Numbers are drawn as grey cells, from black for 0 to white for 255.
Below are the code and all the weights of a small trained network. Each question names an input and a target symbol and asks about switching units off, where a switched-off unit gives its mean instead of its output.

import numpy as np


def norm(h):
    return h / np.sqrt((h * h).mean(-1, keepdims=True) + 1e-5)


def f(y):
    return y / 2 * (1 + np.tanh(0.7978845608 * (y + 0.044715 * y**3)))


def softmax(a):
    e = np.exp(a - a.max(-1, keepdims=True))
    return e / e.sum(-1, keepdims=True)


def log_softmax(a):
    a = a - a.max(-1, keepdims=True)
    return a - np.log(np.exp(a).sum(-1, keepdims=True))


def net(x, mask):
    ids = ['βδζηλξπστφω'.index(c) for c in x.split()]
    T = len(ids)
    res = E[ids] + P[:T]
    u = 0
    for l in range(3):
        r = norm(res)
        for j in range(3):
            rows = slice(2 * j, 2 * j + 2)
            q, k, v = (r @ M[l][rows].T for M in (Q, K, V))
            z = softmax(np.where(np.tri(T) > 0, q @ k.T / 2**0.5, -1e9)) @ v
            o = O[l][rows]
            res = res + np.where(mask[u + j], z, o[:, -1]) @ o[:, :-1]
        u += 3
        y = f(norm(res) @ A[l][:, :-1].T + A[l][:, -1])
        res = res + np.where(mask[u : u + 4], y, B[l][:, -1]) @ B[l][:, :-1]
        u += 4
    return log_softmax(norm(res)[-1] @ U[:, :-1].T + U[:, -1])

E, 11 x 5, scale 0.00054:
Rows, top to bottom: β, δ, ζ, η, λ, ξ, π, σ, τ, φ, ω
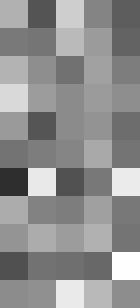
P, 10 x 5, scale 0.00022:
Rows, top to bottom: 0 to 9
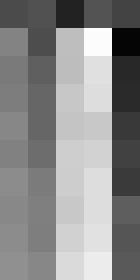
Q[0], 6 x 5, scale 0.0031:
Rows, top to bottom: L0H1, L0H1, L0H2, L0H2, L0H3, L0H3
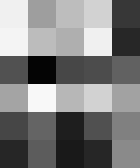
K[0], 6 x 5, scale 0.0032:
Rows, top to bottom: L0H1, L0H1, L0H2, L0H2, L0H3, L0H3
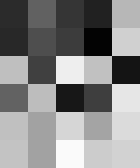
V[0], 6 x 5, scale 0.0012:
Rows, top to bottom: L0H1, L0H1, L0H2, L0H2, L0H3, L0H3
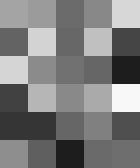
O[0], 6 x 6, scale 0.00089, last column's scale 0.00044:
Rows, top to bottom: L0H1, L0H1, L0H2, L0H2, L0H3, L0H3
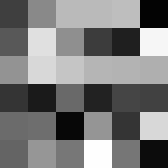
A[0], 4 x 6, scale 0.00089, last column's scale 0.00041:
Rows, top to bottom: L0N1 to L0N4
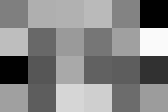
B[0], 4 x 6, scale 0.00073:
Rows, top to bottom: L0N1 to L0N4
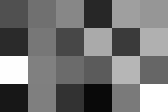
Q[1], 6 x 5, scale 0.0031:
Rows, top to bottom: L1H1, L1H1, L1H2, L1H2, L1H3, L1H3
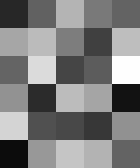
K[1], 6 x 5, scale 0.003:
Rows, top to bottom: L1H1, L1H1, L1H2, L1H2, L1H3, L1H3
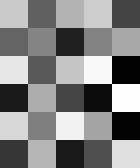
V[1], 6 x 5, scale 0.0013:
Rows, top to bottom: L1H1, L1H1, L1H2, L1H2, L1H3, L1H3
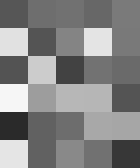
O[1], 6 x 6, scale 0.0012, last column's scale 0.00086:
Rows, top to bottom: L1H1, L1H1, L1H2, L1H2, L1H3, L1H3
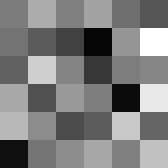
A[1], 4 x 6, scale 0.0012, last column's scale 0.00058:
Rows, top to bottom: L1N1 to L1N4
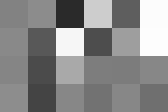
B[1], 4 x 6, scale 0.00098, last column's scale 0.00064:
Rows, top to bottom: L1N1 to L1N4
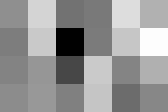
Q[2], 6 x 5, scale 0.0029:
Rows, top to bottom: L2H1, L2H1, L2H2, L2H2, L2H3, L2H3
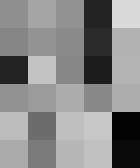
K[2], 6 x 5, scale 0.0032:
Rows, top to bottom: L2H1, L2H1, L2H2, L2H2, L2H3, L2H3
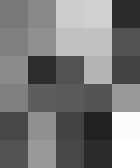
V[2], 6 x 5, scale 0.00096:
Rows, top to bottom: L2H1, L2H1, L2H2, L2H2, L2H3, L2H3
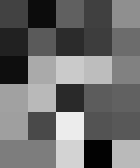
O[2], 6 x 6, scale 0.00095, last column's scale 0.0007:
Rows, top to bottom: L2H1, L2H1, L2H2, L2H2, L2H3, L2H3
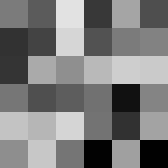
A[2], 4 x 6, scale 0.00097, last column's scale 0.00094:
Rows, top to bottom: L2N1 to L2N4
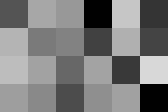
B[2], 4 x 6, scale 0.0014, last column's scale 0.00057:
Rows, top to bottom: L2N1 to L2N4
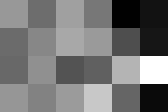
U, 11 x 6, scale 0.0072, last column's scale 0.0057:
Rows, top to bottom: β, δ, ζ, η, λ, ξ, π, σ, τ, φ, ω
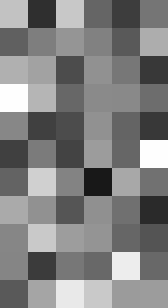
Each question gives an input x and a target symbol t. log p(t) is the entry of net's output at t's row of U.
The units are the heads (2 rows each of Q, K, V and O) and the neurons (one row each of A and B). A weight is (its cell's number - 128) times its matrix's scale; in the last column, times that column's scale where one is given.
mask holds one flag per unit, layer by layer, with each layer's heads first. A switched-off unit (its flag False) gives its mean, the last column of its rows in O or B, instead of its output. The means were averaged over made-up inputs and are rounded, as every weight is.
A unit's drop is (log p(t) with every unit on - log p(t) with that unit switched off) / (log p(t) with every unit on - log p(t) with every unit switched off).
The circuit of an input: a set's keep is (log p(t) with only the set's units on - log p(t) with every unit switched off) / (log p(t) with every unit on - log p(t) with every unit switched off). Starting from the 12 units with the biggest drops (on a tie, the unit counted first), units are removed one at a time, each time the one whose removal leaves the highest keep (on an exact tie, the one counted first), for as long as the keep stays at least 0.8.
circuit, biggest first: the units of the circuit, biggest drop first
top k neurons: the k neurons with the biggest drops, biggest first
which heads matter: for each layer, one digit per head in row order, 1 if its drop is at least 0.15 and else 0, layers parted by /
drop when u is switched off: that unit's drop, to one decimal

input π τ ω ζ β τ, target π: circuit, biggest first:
[L1H2 L0H2 L2H3]
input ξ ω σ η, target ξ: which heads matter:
001 / 001 / 001
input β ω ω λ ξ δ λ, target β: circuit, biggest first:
[L2H1 L2H3]
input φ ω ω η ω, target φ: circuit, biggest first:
[L0H1 L0H2 L1H3]
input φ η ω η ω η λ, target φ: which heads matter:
110 / 010 / 000
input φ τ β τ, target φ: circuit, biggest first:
[L0H1 L0H2 L1H3 L2H1]
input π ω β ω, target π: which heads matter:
010 / 011 / 001
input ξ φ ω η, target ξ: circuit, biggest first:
[L0H2 L0H3]
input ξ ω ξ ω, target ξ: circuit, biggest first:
[L0H3 L2H3 L1H2]
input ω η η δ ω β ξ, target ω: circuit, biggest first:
[L1H3 L2H2 L0H3 L0H2]
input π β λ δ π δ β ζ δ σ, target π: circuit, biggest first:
[L1H2 L2H3]
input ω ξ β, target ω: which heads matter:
010 / 101 / 010
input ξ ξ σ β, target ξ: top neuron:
[L1N1]
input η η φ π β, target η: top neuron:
[L1N2]
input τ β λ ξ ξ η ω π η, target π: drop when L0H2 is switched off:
0.4
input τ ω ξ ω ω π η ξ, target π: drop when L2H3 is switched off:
0.2
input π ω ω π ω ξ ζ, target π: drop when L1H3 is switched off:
0.2
